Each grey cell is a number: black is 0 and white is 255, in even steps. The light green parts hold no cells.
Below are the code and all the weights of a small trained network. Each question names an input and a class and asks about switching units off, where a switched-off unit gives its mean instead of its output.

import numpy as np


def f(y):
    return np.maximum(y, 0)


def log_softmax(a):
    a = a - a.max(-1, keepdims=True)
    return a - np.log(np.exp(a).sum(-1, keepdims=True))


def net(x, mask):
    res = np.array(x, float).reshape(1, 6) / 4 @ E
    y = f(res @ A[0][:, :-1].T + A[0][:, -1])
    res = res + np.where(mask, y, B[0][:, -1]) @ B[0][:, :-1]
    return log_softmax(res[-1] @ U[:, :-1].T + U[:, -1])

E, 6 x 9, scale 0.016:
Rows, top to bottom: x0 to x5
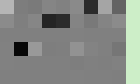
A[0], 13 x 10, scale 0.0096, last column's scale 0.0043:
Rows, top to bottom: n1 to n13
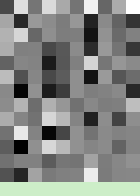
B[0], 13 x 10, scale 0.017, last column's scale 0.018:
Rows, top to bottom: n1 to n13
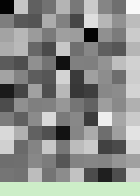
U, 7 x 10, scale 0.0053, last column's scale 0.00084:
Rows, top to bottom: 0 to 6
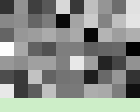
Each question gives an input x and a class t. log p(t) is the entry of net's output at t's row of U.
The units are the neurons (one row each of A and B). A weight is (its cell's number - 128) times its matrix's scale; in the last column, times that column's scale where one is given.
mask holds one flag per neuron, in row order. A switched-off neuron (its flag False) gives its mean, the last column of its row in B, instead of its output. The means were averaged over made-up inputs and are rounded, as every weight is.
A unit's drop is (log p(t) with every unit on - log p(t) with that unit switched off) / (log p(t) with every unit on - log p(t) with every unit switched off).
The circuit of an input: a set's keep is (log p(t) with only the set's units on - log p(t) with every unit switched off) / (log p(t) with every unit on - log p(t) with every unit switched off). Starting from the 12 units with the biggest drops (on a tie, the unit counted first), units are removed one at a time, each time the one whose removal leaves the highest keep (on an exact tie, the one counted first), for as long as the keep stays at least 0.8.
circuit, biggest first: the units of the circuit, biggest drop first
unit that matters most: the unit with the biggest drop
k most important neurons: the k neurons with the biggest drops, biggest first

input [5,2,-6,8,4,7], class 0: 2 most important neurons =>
(n7; n6)
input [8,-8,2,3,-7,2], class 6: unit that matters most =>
n11
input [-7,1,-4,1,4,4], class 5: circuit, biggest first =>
(n13; n5)
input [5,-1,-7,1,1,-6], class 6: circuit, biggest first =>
(n1; n2)
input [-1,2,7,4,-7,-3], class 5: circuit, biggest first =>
(n1; n7)
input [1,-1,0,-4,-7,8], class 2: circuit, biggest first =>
(n6; n3)
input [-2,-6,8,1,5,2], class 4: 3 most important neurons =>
(n11; n7; n6)
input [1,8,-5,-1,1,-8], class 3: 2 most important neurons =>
(n10; n4)
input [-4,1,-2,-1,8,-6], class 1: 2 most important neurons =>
(n7; n6)
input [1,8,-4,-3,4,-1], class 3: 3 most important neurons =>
(n4; n1; n6)
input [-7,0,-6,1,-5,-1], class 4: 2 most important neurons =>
(n13; n7)
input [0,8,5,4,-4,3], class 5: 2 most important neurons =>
(n7; n1)
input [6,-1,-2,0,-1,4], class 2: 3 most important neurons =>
(n9; n3; n10)
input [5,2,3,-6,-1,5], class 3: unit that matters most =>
n10
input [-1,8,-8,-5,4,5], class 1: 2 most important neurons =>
(n5; n10)
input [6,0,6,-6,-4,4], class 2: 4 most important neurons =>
(n9; n3; n11; n8)
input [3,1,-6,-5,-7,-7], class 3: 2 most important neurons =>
(n10; n7)
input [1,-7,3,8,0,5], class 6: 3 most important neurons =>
(n2; n9; n1)
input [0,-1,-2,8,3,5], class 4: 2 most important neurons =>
(n11; n13)
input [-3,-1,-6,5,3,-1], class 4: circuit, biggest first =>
(n11)
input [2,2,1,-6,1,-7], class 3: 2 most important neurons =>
(n10; n3)
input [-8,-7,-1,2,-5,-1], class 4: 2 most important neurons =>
(n11; n13)
